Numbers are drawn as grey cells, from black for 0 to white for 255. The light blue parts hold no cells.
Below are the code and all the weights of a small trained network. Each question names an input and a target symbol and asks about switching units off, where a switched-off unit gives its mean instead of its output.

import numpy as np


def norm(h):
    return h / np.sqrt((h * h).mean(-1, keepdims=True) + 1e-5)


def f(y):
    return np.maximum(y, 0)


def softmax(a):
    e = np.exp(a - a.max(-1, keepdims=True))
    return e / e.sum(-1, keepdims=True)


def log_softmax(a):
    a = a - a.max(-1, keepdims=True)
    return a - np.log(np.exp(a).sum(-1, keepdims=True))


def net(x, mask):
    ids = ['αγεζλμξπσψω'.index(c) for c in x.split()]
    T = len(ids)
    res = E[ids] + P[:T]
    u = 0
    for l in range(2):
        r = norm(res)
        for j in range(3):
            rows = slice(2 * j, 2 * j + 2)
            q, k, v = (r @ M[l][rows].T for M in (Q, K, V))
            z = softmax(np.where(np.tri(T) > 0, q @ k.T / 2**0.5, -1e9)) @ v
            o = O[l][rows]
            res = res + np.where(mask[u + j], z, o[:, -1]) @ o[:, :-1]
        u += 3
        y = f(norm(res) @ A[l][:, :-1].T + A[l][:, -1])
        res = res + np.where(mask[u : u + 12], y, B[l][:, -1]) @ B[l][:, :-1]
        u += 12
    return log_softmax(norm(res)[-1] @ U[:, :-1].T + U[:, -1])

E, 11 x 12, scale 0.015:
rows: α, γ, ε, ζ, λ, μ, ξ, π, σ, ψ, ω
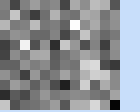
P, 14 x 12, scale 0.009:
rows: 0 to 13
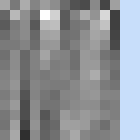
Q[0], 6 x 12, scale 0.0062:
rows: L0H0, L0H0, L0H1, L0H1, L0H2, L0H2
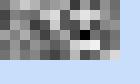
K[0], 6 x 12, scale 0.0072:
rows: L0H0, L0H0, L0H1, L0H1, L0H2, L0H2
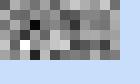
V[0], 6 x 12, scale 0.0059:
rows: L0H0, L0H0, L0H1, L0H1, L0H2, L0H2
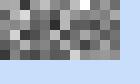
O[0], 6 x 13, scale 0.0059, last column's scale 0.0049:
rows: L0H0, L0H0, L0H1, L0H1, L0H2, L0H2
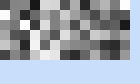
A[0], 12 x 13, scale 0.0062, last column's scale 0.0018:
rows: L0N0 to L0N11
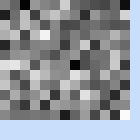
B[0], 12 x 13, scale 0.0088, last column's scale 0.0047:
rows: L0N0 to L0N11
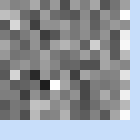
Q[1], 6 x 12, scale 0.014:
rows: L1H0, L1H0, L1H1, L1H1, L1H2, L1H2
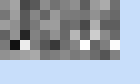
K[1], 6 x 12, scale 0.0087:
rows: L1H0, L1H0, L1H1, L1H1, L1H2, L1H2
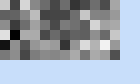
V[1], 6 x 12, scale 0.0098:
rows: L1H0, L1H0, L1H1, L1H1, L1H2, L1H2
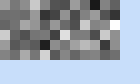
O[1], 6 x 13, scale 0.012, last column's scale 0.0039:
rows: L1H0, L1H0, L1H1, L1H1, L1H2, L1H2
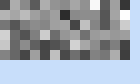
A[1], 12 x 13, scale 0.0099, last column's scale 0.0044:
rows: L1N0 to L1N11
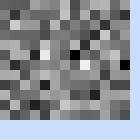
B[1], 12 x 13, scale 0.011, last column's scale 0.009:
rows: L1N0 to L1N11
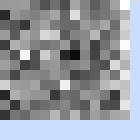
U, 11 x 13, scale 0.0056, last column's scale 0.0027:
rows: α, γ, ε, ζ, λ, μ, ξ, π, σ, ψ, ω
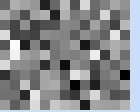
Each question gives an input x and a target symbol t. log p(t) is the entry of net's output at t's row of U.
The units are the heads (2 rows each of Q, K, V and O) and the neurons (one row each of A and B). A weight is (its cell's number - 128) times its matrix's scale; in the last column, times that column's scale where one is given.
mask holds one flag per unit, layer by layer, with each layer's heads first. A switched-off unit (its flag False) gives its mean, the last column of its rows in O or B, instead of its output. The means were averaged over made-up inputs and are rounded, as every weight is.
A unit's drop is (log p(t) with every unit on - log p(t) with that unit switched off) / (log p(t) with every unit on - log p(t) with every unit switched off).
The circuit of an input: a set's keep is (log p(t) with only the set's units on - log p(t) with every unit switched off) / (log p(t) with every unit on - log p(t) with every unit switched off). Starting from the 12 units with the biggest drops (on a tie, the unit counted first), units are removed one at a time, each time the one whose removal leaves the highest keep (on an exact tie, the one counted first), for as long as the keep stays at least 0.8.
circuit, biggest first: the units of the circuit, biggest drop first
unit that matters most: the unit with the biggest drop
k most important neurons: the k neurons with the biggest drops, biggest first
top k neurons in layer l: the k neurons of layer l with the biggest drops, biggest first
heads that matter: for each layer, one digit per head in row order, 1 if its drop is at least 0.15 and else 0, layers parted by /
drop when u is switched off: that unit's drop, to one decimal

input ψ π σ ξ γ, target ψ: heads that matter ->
110 / 110
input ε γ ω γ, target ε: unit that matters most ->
L0H1
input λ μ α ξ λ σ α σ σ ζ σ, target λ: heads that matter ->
110 / 010
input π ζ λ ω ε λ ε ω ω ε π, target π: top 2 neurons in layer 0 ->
[L0N8, L0N0]
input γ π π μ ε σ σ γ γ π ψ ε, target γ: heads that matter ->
011 / 010
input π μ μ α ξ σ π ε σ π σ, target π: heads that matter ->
000 / 110
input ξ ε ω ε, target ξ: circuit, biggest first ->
[L1H0, L1H2]
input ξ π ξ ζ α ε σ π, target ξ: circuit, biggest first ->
[L1H0, L1H2]
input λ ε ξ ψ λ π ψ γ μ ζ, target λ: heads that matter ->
110 / 011
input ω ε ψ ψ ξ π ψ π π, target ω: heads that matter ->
100 / 110
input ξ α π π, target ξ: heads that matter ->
101 / 101
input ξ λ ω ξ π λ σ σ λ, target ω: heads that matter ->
101 / 000
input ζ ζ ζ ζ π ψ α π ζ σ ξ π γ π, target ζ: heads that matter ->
111 / 010
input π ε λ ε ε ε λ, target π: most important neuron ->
[L0N8]
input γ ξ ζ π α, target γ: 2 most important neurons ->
[L0N7, L0N3]
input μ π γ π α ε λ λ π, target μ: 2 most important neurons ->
[L0N3, L0N8]
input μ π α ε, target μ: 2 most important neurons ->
[L0N3, L0N7]
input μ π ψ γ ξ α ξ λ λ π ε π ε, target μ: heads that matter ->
110 / 111
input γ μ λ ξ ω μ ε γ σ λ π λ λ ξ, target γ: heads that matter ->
111 / 011
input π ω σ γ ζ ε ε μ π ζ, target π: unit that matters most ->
L1H0
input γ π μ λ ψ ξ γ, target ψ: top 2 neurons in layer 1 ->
[L1N9, L1N8]
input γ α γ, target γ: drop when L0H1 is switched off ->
1.0
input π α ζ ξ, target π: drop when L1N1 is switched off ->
0.2
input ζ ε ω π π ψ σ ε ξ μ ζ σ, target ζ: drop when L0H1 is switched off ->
0.3
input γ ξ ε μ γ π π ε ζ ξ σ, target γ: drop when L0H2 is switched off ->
0.1
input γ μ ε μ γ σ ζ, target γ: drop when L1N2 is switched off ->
0.0
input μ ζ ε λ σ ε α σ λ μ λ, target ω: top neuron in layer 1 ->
[L1N7]
